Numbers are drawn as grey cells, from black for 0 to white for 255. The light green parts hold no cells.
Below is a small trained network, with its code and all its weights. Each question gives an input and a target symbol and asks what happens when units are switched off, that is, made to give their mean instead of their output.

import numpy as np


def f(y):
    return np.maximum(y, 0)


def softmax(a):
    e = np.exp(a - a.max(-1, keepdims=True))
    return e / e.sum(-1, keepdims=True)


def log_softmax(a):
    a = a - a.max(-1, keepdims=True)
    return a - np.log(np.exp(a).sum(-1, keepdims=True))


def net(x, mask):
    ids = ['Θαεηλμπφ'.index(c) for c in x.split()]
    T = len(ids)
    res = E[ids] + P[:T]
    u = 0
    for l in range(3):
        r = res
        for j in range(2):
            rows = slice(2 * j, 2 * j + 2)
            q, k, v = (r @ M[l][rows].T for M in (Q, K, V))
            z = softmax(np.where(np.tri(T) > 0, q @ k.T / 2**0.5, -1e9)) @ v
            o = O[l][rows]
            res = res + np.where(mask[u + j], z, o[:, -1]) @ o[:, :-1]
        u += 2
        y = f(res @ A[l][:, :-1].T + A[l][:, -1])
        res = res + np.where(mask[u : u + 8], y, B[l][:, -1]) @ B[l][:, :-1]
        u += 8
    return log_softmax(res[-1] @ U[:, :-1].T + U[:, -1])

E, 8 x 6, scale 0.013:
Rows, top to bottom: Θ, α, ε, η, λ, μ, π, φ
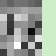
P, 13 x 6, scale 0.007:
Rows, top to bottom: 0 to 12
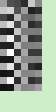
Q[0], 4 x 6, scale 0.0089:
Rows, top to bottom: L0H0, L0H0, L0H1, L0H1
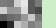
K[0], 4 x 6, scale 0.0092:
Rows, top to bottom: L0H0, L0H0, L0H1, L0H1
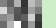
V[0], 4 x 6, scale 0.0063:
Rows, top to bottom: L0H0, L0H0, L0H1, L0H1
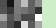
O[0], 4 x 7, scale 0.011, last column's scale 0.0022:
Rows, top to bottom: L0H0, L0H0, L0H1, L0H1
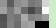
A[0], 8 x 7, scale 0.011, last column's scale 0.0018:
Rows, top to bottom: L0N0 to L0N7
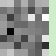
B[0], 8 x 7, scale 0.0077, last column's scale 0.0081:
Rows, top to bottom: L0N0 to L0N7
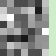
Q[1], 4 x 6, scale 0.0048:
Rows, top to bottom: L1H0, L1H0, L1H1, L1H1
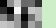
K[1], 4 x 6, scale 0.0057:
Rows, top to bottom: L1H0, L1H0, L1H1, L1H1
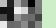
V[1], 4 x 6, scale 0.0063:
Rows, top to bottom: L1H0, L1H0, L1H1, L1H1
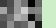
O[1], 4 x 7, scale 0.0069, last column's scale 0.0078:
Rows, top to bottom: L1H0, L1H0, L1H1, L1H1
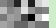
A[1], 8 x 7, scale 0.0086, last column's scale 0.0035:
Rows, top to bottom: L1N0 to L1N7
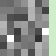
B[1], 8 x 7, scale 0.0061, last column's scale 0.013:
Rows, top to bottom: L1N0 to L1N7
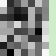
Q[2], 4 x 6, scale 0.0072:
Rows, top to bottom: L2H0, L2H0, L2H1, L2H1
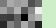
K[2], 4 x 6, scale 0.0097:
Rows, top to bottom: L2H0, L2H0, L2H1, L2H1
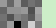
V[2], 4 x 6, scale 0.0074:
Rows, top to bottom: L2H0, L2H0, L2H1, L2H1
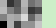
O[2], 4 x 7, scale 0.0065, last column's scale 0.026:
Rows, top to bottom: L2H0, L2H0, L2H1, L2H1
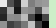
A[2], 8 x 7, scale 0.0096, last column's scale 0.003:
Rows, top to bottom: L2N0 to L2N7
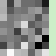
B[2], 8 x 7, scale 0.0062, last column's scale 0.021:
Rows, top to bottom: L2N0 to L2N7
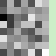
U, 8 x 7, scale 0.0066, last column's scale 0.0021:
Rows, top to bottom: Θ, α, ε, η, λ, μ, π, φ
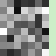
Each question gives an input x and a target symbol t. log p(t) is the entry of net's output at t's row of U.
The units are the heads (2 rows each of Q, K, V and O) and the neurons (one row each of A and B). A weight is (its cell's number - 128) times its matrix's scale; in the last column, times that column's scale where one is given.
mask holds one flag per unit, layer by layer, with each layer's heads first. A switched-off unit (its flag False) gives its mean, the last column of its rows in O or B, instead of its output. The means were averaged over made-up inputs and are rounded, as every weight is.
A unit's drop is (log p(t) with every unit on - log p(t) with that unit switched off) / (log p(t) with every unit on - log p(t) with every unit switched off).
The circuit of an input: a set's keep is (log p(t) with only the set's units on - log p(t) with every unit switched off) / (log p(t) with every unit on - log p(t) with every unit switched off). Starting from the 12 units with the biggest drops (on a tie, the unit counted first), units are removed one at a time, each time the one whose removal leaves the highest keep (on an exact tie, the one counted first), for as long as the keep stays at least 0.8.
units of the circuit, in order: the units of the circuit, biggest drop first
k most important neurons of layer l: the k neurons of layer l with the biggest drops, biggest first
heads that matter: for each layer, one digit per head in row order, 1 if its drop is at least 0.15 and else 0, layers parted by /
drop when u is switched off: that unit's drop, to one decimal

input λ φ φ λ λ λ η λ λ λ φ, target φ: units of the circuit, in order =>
(L1N6, L2H1, L0N4)
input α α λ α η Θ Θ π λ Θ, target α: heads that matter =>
10 / 11 / 11
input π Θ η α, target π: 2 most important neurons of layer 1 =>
(L1N2, L1N5)
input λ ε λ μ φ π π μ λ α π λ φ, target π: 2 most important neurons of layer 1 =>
(L1N7, L1N4)
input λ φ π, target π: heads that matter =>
01 / 01 / 10
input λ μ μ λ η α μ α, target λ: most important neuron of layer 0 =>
(L0N7)
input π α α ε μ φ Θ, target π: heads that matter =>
01 / 00 / 10
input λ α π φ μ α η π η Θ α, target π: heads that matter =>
01 / 00 / 10
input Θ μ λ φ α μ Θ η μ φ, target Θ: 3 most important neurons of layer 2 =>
(L2N7, L2N6, L2N3)
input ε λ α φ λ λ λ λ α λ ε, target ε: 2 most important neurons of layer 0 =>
(L0N2, L0N4)
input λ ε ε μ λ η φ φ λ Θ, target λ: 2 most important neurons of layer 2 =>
(L2N6, L2N7)
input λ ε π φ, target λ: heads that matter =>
01 / 00 / 00
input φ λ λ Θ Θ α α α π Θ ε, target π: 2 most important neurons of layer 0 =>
(L0N1, L0N4)
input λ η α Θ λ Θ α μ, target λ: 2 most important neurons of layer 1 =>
(L1N5, L1N3)
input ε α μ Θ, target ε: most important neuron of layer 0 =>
(L0N2)
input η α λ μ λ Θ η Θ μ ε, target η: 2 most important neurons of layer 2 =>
(L2N7, L2N6)
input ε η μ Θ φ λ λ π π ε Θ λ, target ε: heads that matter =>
01 / 10 / 01
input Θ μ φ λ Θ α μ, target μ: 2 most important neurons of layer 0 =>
(L0N0, L0N7)
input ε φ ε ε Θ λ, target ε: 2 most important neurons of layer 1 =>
(L1N7, L1N5)
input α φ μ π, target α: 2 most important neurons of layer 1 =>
(L1N0, L1N2)
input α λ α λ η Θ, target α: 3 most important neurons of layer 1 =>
(L1N0, L1N2, L1N1)
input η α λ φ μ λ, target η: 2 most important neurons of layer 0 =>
(L0N2, L0N4)
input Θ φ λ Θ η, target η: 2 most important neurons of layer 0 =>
(L0N2, L0N4)
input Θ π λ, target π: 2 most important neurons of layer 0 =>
(L0N4, L0N7)
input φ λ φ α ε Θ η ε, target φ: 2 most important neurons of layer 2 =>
(L2N2, L2N4)
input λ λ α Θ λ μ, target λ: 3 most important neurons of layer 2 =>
(L2N6, L2N7, L2N3)
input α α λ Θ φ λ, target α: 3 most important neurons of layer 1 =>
(L1N0, L1N2, L1N1)
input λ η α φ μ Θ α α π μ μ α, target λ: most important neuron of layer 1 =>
(L1N5)
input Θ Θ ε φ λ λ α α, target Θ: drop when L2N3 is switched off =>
0.1
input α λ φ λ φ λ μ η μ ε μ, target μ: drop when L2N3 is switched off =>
0.1
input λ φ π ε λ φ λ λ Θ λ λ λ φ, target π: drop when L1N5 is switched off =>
0.2
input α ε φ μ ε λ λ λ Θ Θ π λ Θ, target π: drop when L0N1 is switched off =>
0.0
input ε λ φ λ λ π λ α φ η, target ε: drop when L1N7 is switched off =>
0.2
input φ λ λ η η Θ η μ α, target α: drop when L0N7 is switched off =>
0.1
